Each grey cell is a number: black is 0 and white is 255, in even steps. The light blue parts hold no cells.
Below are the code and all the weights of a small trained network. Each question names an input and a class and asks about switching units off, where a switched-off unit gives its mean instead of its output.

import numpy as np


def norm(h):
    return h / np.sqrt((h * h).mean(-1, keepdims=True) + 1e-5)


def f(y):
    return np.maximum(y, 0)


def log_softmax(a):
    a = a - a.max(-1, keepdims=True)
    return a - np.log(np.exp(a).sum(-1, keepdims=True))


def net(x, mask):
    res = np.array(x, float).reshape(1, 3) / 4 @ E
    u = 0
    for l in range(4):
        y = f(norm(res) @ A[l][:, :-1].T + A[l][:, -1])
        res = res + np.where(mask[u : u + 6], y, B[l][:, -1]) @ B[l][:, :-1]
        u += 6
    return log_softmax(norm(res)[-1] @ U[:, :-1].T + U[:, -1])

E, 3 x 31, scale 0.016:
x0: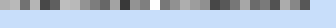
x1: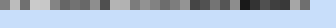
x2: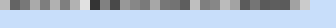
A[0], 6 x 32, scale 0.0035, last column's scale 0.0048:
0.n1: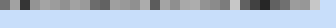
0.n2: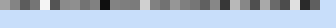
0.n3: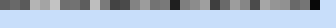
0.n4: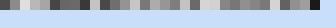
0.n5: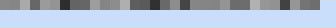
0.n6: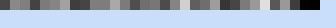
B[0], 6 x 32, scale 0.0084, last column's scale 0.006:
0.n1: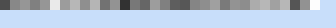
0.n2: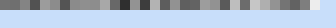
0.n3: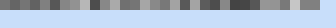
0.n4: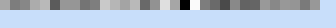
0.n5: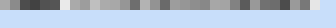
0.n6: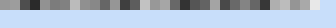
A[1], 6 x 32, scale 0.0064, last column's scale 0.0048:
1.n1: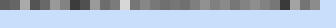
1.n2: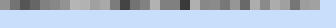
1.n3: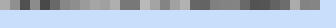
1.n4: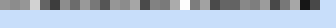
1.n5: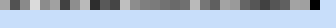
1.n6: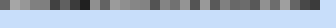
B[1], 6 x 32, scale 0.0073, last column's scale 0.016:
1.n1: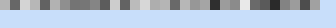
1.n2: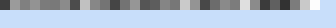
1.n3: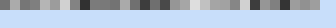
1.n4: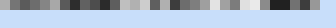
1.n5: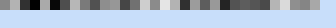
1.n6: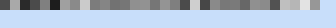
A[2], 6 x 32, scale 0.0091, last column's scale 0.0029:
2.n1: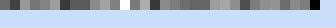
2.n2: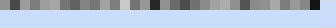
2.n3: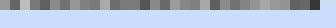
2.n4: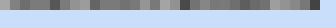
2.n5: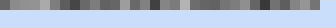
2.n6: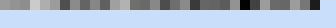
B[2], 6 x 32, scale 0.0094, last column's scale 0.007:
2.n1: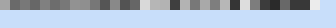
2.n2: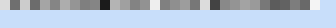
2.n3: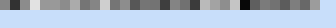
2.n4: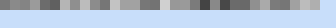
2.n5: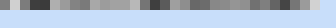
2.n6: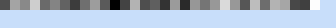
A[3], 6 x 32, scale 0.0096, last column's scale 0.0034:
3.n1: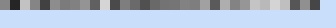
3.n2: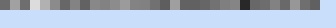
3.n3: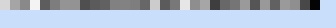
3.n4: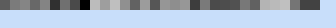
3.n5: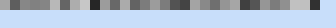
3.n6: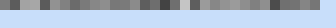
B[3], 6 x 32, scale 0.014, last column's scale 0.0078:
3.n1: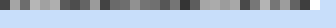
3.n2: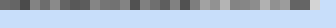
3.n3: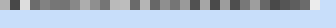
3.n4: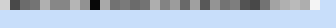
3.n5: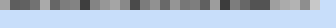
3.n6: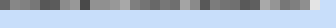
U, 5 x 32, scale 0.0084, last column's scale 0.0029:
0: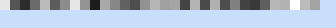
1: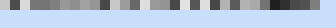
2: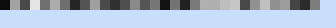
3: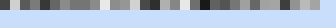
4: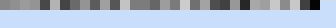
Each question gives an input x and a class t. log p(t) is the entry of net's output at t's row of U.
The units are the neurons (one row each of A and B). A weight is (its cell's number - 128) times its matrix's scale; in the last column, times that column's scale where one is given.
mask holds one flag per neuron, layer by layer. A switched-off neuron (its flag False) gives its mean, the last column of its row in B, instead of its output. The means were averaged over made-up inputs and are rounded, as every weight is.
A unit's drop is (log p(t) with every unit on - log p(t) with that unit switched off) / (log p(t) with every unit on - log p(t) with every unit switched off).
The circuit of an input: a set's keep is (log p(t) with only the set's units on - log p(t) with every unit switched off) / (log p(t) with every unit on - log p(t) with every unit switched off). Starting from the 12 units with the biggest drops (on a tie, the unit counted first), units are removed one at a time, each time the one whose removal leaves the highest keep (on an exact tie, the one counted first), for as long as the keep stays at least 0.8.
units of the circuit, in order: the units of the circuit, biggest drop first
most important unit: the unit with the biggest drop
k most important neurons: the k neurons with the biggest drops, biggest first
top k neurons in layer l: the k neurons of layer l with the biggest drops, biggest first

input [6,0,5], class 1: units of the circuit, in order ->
(3.n3)
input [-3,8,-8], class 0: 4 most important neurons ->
(3.n4 1.n6 0.n6 3.n1)
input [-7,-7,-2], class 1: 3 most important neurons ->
(2.n1 2.n2 0.n1)
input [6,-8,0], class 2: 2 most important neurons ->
(3.n1 2.n2)
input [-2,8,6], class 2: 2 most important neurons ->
(2.n6 3.n2)
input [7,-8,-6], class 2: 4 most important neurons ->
(3.n1 2.n2 2.n1 1.n1)
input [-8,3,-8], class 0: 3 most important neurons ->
(3.n4 1.n6 0.n6)
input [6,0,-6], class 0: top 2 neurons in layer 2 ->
(2.n2 2.n1)
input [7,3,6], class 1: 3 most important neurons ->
(3.n3 3.n4 1.n3)
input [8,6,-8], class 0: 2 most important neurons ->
(3.n4 0.n6)
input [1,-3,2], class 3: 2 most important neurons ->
(1.n2 2.n6)
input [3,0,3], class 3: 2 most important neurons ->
(1.n2 2.n2)
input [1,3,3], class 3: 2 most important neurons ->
(1.n2 0.n1)
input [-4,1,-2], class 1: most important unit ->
1.n2
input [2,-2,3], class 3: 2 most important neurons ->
(1.n2 3.n4)
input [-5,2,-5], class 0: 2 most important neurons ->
(3.n4 1.n6)
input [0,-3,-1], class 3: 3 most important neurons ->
(1.n2 2.n5 2.n6)
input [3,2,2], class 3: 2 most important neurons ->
(1.n2 2.n2)
